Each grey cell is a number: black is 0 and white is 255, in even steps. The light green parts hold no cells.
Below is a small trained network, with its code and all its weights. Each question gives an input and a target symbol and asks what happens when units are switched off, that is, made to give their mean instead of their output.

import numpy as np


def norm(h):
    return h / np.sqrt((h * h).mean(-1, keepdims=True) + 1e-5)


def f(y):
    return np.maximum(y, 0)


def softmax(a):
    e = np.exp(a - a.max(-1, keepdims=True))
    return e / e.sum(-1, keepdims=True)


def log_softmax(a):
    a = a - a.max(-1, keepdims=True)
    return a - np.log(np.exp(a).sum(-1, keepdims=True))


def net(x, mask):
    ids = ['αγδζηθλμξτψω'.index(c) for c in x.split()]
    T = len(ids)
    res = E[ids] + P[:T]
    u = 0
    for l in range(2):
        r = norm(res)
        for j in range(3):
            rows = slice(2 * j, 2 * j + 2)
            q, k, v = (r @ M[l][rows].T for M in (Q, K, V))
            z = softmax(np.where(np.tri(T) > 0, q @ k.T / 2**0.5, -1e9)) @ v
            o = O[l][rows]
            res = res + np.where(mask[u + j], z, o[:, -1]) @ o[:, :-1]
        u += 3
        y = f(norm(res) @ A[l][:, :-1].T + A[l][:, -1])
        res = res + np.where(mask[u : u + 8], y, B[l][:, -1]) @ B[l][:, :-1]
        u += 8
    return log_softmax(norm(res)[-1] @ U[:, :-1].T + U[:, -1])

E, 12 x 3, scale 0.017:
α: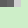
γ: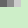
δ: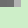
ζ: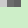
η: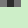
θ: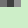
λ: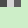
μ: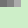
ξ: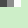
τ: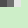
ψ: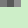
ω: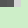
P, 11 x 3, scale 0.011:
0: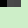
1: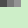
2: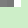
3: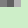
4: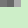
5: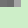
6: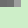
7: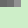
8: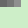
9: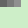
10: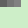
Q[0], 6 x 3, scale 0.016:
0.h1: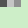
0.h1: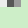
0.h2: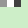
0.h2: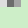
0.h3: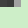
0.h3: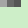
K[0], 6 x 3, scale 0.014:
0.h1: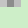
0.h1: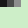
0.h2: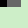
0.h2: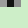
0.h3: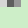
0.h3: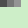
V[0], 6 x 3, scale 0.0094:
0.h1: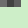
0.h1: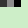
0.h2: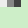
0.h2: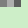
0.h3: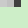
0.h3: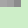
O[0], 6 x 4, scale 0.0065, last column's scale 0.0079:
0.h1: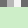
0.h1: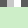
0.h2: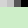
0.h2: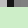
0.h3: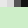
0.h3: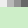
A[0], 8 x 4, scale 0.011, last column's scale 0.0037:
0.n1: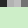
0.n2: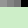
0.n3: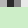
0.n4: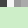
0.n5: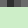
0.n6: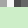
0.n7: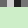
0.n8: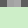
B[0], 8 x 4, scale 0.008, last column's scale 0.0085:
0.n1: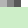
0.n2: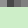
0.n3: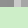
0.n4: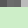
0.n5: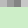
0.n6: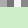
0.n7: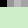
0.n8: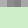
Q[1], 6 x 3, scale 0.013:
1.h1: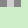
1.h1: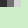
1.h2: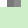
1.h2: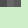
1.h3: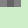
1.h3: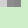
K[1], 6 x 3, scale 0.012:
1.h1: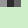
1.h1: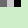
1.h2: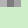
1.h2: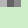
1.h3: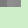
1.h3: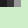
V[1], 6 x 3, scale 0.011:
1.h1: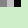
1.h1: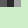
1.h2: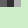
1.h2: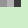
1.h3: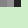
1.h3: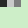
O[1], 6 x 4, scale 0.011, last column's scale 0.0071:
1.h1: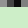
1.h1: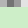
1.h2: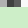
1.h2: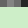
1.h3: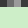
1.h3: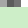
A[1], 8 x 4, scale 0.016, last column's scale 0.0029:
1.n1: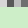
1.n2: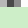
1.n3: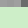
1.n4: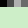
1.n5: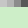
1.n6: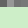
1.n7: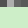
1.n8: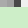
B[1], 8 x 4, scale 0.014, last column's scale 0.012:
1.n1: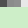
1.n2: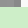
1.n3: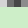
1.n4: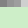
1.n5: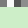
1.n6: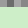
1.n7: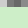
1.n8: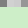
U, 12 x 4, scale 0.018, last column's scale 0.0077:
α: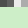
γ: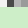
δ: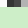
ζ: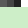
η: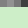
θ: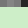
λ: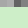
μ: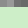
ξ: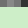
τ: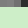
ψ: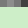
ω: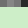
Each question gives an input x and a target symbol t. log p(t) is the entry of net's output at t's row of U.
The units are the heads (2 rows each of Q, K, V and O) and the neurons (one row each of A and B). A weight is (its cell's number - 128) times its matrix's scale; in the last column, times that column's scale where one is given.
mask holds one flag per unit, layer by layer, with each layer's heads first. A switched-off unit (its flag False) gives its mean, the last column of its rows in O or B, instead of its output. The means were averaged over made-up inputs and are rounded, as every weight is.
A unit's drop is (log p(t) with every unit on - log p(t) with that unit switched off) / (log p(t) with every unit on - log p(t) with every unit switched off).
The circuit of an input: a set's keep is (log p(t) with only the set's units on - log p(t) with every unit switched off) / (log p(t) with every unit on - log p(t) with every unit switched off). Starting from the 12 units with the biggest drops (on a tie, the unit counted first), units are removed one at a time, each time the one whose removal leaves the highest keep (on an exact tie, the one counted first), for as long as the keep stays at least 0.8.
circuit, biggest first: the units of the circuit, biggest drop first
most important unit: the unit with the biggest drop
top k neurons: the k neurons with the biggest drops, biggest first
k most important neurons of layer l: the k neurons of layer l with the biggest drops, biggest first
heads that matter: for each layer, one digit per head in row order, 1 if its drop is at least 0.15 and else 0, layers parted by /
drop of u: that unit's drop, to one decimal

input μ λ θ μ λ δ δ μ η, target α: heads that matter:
110 / 000
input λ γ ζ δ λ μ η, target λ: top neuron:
1.n5
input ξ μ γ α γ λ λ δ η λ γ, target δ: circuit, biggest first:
1.h1, 0.h1
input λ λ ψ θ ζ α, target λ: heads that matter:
010 / 000
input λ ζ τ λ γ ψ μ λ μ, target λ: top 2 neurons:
1.n5, 1.n3
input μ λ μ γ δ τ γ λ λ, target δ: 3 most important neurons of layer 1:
1.n1, 1.n4, 1.n5
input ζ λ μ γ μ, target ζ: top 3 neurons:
0.n1, 0.n4, 0.n8
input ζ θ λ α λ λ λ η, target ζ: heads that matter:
111 / 100
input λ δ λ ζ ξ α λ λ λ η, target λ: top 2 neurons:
1.n5, 0.n7
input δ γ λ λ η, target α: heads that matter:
100 / 000
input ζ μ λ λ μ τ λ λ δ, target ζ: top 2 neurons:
0.n4, 0.n1
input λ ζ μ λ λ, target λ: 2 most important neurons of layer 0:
0.n1, 0.n3
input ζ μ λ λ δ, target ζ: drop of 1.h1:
1.1
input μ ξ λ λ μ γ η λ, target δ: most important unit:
1.n1
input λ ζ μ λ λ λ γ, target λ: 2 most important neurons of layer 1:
1.n5, 1.n3
